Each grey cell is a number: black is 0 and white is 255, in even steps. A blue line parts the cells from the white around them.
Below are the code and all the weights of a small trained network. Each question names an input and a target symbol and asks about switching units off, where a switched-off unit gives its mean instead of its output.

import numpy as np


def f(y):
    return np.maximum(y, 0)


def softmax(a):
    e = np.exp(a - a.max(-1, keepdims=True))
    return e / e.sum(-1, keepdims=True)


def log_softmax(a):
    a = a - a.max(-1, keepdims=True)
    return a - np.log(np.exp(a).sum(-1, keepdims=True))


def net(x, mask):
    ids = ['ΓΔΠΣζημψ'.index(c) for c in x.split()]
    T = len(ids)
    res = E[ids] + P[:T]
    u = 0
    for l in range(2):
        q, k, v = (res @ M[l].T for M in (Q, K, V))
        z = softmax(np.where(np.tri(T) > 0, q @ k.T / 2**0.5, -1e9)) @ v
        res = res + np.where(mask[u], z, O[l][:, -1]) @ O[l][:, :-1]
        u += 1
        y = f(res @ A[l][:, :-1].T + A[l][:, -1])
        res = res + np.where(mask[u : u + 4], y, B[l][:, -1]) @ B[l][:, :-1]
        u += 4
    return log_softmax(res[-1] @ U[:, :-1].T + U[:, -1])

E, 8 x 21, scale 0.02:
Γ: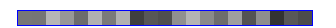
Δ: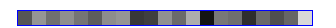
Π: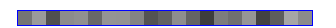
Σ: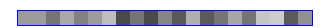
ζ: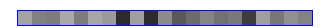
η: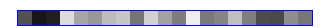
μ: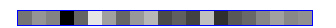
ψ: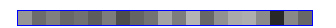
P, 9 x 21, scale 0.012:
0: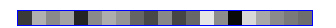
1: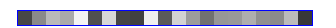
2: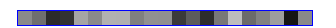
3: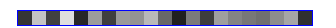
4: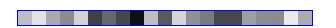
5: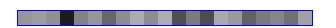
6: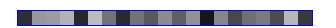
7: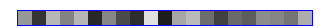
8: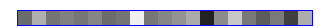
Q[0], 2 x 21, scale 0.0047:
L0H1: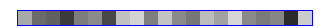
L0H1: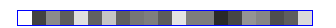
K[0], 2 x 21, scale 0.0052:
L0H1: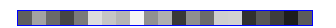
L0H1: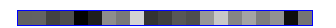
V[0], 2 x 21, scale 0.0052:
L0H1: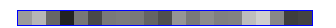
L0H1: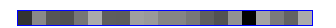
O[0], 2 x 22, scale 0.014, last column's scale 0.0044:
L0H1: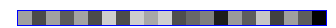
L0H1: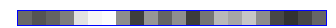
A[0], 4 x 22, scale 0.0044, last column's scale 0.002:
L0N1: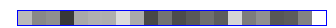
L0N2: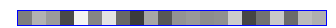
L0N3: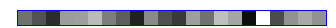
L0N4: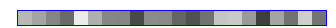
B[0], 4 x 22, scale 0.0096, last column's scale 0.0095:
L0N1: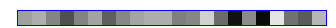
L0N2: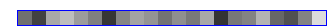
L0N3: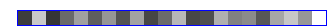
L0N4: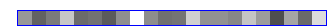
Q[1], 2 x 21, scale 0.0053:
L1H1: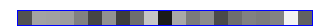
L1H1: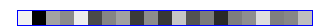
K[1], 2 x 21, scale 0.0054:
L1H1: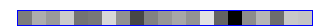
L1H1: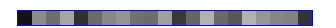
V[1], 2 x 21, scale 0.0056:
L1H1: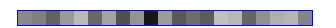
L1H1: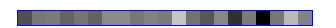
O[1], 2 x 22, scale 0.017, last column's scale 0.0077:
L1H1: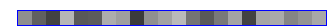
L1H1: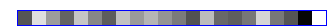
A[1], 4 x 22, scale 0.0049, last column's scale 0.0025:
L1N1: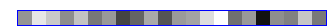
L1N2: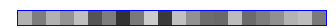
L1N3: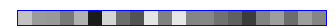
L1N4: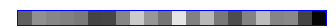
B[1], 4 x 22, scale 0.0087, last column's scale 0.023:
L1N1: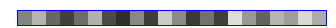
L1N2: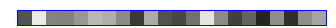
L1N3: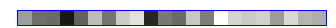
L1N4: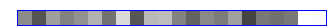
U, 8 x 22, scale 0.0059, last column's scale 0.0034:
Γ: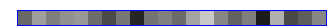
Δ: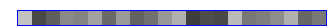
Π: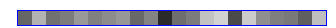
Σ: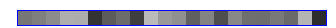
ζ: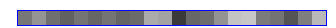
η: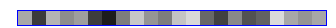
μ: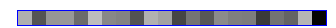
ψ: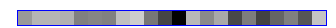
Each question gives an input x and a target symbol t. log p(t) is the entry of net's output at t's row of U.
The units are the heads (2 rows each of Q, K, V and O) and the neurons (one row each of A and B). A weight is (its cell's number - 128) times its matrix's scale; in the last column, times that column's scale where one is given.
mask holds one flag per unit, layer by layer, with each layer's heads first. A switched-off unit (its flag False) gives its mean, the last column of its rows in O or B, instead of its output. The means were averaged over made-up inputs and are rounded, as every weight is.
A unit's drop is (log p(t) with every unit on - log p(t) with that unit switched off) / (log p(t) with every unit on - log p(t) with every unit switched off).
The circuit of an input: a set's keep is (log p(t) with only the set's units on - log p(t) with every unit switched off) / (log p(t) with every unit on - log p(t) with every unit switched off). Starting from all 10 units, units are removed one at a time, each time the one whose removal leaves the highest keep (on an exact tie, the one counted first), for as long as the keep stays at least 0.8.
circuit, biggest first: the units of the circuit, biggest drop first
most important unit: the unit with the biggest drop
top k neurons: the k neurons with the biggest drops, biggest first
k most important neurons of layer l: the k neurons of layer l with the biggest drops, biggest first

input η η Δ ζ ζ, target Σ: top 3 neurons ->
[L1N4; L1N3; L0N2]
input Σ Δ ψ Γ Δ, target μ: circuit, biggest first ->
[L1N2; L1H1; L0H1]
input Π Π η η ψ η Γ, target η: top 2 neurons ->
[L1N2; L0N3]
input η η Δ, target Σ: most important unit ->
L0N3
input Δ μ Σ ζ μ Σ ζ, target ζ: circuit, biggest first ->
[L1N1; L1H1; L0N3; L0N2]
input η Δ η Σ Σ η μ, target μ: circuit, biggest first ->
[L1H1; L0N2]
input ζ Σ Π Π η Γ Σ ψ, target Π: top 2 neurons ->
[L1N2; L1N3]
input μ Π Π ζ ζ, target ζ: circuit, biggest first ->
[L1N1; L1H1; L0N1; L0H1]
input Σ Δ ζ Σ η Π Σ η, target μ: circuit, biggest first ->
[L1N2; L1H1]
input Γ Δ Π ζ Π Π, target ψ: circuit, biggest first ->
[L0N3; L1N1]
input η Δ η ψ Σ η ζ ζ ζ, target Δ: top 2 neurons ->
[L1N2; L0N3]
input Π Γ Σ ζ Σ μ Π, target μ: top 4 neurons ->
[L0N3; L0N1; L1N2; L0N2]
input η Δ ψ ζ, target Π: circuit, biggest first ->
[L0H1; L1H1]
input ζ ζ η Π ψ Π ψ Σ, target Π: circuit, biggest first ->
[L1N2; L1N3; L1N4; L1H1]
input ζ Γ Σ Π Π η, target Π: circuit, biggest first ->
[L0H1]
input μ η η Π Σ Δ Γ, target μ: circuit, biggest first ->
[L1H1; L0N2]
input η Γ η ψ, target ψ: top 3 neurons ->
[L0N3; L1N1; L1N4]
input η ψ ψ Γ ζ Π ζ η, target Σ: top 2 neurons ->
[L1N4; L0N2]
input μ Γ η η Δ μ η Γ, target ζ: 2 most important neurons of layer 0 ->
[L0N1; L0N3]
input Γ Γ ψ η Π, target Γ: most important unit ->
L0N3
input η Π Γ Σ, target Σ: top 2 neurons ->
[L1N4; L0N3]
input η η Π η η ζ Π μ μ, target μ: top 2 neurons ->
[L1N4; L0N1]
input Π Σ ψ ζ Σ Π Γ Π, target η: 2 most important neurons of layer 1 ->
[L1N3; L1N4]
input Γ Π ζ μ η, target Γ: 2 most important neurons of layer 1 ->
[L1N2; L1N4]
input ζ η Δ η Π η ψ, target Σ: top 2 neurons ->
[L1N4; L1N3]
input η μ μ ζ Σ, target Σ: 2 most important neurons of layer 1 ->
[L1N4; L1N3]
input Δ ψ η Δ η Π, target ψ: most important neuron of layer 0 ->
[L0N4]
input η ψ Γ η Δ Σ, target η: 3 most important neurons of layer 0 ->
[L0N2; L0N4; L0N1]
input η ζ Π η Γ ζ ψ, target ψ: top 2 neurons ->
[L1N1; L0N3]
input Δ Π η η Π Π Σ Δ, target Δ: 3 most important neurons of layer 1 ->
[L1N3; L1N4; L1N2]
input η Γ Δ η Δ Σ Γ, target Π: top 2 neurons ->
[L0N2; L0N3]
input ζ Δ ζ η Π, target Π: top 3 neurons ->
[L1N2; L1N3; L1N4]
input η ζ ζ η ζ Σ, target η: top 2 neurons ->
[L0N4; L0N2]
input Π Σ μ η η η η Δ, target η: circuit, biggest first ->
[L0H1]
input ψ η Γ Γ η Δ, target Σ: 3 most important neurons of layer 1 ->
[L1N3; L1N4; L1N2]
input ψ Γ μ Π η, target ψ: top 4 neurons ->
[L1N2; L0N3; L1N4; L1N3]
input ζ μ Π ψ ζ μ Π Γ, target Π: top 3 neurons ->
[L1N2; L1N3; L1N4]
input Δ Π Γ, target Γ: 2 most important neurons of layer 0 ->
[L0N1; L0N4]
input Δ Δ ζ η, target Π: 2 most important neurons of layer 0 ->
[L0N2; L0N3]
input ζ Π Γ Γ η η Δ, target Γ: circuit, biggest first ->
[L0H1]
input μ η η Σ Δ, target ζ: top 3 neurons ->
[L1N1; L0N1; L0N3]
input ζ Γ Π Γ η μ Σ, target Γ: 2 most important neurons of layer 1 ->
[L1N3; L1N1]
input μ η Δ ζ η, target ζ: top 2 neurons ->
[L1N1; L0N1]
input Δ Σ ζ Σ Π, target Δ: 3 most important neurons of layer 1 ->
[L1N3; L1N4; L1N2]
